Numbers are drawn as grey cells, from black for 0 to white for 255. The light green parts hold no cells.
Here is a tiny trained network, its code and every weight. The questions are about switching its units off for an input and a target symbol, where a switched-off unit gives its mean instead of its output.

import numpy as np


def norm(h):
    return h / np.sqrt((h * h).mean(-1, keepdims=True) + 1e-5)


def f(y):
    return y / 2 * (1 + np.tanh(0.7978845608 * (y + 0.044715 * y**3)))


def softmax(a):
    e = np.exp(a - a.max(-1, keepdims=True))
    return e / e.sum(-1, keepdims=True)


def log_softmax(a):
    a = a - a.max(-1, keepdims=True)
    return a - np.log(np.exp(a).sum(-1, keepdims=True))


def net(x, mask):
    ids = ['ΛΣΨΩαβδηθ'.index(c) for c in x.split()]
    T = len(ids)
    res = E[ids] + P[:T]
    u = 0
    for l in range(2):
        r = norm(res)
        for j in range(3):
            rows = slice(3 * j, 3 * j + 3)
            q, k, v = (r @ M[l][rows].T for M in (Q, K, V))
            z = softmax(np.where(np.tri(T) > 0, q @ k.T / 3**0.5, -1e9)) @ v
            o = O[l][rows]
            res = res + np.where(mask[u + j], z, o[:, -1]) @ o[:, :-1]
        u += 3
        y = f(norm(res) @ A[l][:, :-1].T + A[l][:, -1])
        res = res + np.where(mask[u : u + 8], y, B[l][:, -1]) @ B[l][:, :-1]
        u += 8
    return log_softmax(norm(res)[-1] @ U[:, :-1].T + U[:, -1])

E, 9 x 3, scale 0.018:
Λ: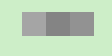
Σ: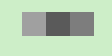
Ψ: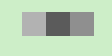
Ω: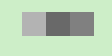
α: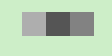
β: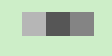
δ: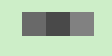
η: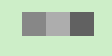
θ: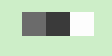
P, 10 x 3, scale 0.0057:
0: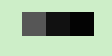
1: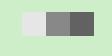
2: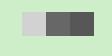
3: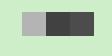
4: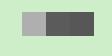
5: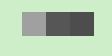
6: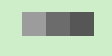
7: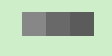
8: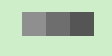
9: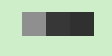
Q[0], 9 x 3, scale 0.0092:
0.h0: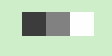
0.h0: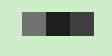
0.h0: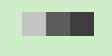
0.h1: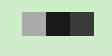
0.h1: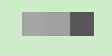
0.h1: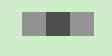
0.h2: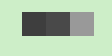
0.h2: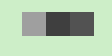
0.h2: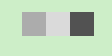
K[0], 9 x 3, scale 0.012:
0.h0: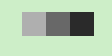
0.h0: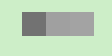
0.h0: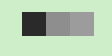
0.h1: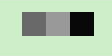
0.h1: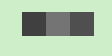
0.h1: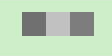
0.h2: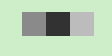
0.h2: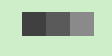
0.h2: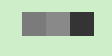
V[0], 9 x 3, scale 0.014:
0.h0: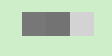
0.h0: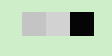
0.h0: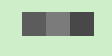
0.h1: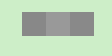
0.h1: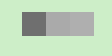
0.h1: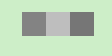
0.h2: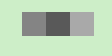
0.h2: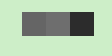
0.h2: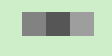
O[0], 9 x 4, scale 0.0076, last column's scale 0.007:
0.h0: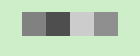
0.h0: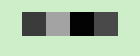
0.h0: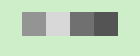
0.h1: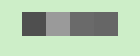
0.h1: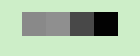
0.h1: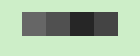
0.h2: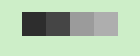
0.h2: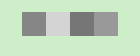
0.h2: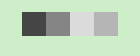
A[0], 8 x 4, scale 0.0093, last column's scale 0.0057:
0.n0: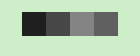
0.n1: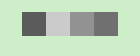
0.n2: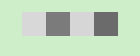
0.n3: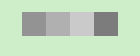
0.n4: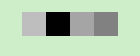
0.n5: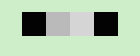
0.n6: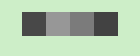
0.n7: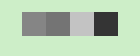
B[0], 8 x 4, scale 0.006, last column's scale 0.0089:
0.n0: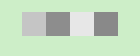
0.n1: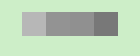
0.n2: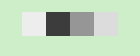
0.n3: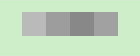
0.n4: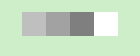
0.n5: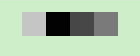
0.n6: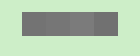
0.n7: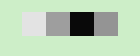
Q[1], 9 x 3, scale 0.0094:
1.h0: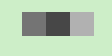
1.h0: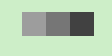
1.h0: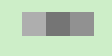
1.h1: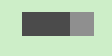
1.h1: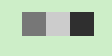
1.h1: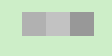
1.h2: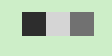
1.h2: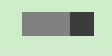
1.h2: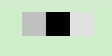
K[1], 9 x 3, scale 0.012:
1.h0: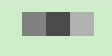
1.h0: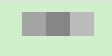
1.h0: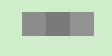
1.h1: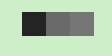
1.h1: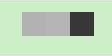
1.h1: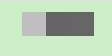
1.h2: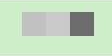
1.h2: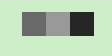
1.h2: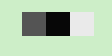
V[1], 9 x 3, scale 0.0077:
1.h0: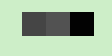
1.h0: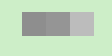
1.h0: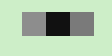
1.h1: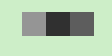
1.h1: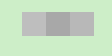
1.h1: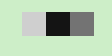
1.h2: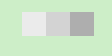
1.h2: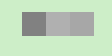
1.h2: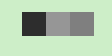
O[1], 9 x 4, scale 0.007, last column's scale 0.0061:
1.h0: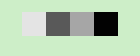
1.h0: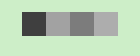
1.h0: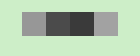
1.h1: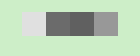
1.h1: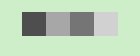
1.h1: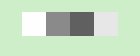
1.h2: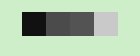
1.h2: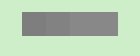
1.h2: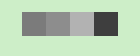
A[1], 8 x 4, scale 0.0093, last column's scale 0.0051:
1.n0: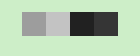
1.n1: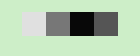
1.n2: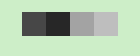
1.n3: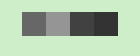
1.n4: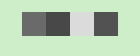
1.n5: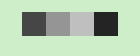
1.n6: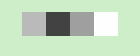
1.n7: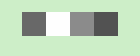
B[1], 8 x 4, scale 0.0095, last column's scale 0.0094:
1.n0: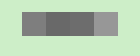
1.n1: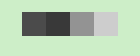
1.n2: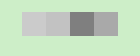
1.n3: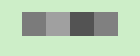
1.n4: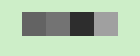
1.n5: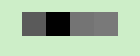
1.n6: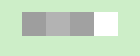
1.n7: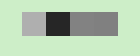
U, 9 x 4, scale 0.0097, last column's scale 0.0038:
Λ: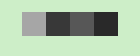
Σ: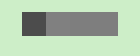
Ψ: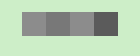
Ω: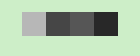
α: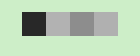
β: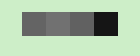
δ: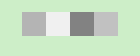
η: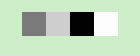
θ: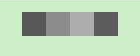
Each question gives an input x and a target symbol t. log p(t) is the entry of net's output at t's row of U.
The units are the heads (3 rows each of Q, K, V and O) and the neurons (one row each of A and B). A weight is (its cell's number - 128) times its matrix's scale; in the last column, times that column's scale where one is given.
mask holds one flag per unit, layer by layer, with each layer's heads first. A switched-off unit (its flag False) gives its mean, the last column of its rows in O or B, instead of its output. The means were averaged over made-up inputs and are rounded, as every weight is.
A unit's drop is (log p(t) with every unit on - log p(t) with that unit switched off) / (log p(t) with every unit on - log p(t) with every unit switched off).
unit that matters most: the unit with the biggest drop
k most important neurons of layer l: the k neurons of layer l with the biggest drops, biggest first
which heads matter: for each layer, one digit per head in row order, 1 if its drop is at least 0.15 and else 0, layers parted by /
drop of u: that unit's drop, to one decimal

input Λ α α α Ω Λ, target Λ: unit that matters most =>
0.h0
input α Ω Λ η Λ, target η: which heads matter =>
101 / 000
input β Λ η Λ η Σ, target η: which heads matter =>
100 / 000
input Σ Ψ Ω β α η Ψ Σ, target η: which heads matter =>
110 / 000
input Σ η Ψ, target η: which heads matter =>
110 / 000
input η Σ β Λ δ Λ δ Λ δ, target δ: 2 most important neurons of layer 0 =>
[0.n2, 0.n0]
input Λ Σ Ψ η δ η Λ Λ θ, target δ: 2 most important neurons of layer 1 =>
[1.n2, 1.n1]
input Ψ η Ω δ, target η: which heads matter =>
111 / 000
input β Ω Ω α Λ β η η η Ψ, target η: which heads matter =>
100 / 000
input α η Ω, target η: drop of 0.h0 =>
0.8
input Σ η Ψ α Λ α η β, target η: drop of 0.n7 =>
0.0
